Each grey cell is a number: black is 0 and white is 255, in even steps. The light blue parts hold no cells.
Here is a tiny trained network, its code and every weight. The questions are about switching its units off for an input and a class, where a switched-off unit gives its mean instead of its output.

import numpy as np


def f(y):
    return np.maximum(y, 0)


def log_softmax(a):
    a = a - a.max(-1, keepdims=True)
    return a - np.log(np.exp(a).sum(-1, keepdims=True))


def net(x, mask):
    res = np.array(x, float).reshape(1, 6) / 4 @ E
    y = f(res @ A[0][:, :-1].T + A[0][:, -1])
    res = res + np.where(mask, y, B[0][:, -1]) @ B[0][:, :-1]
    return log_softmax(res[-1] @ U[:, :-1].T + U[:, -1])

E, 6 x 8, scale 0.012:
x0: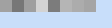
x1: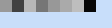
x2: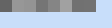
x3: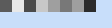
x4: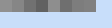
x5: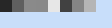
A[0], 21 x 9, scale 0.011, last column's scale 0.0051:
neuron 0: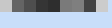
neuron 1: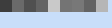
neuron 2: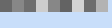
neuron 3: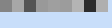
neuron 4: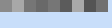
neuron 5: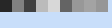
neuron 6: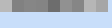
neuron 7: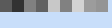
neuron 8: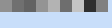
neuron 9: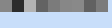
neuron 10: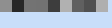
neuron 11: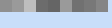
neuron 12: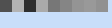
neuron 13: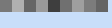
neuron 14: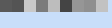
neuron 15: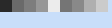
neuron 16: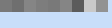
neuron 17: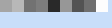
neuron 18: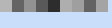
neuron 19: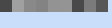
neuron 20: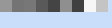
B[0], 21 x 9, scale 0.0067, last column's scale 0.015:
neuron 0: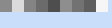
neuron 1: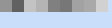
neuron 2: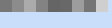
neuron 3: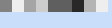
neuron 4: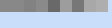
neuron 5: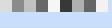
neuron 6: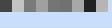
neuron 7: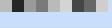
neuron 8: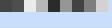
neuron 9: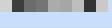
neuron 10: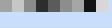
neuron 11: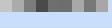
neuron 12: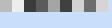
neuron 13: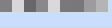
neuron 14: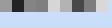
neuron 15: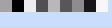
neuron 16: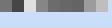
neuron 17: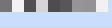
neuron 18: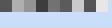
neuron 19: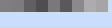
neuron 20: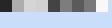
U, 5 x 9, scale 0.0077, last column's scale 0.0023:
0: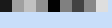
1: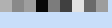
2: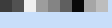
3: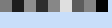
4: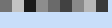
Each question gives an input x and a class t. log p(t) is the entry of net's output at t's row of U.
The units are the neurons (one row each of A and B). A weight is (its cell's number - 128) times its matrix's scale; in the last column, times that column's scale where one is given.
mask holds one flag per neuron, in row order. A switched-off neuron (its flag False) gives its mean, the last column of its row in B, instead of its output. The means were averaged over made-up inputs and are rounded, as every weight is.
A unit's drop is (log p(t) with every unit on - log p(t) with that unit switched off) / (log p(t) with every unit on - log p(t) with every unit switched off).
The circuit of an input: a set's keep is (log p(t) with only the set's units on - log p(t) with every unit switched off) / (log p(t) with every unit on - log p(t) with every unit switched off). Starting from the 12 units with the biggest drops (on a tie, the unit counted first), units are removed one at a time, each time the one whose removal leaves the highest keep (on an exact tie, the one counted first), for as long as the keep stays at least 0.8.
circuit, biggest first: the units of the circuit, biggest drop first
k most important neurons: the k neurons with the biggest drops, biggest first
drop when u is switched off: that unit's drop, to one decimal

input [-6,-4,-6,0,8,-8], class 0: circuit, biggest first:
neuron 20
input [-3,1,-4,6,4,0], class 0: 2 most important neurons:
neuron 8; neuron 3
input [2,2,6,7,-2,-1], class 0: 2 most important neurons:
neuron 8; neuron 3
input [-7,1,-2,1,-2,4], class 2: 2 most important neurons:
neuron 10; neuron 12
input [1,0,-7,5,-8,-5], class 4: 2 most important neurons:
neuron 20; neuron 13
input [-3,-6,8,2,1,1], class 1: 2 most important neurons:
neuron 12; neuron 3
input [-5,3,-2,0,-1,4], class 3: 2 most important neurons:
neuron 20; neuron 3
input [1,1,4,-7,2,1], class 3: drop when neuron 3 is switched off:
0.2
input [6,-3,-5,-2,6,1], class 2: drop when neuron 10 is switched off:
0.1
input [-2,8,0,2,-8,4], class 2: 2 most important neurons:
neuron 8; neuron 3
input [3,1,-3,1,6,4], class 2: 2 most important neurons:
neuron 10; neuron 9
